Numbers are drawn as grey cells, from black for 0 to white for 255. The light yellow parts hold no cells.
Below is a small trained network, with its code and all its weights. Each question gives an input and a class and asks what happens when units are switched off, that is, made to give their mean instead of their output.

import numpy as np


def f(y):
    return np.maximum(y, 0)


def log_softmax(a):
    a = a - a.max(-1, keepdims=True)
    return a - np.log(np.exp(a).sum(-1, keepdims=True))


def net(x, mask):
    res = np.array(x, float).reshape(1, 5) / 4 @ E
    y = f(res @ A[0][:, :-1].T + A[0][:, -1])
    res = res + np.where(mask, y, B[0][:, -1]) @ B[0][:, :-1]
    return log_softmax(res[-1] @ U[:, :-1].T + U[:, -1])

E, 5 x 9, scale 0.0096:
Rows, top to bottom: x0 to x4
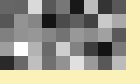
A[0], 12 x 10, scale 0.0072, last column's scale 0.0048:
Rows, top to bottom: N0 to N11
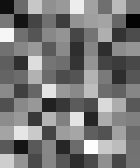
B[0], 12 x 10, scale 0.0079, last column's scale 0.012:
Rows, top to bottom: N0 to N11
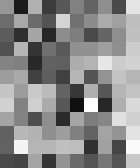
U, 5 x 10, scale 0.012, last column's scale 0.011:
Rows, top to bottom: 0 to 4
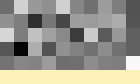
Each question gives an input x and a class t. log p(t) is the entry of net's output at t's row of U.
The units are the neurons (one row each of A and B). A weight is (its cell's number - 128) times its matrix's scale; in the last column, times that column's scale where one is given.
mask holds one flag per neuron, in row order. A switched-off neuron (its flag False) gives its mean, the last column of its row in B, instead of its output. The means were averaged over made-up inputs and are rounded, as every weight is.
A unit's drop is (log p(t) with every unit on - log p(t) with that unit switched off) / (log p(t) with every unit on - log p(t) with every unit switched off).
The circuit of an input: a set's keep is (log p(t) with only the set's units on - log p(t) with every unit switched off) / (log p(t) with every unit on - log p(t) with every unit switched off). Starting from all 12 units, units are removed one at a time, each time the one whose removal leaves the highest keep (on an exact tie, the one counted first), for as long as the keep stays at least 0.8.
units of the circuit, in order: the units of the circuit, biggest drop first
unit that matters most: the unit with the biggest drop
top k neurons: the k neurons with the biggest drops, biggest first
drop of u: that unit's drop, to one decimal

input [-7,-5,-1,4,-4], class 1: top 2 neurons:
(N8 N10)
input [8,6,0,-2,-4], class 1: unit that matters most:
N4
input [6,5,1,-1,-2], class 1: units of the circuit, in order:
(N4 N5)
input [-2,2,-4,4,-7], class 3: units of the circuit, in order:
(N11 N2)
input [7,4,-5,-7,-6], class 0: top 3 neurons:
(N10 N1 N8)
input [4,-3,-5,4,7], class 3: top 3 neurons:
(N0 N10 N7)
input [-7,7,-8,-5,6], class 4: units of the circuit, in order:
(N10 N7)
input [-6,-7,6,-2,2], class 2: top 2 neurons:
(N6 N4)
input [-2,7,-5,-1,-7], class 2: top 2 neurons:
(N7 N0)
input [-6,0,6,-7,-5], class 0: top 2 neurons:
(N10 N1)
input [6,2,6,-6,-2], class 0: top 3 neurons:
(N10 N8 N1)
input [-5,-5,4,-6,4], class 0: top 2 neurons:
(N10 N7)
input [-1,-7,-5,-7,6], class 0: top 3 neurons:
(N10 N7 N1)
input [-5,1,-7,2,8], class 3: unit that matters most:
N0
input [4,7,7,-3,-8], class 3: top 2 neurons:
(N11 N2)
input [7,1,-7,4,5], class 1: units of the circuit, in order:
(N4 N3)
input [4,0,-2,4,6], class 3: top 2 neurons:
(N0 N10)
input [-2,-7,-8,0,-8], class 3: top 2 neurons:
(N2 N11)
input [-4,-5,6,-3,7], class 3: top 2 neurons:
(N0 N7)
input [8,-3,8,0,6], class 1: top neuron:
(N4)
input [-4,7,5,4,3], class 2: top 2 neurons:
(N7 N10)
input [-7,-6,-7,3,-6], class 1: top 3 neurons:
(N8 N7 N10)
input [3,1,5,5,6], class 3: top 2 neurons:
(N0 N10)
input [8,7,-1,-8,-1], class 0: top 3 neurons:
(N10 N1 N8)
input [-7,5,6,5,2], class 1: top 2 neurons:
(N8 N10)
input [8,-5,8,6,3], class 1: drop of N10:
0.2
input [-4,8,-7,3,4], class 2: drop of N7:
0.6
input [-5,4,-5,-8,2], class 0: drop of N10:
0.9
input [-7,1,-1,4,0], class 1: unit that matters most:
N8
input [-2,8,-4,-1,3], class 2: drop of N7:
0.6
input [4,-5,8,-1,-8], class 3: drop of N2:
0.5
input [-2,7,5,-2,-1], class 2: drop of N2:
0.0
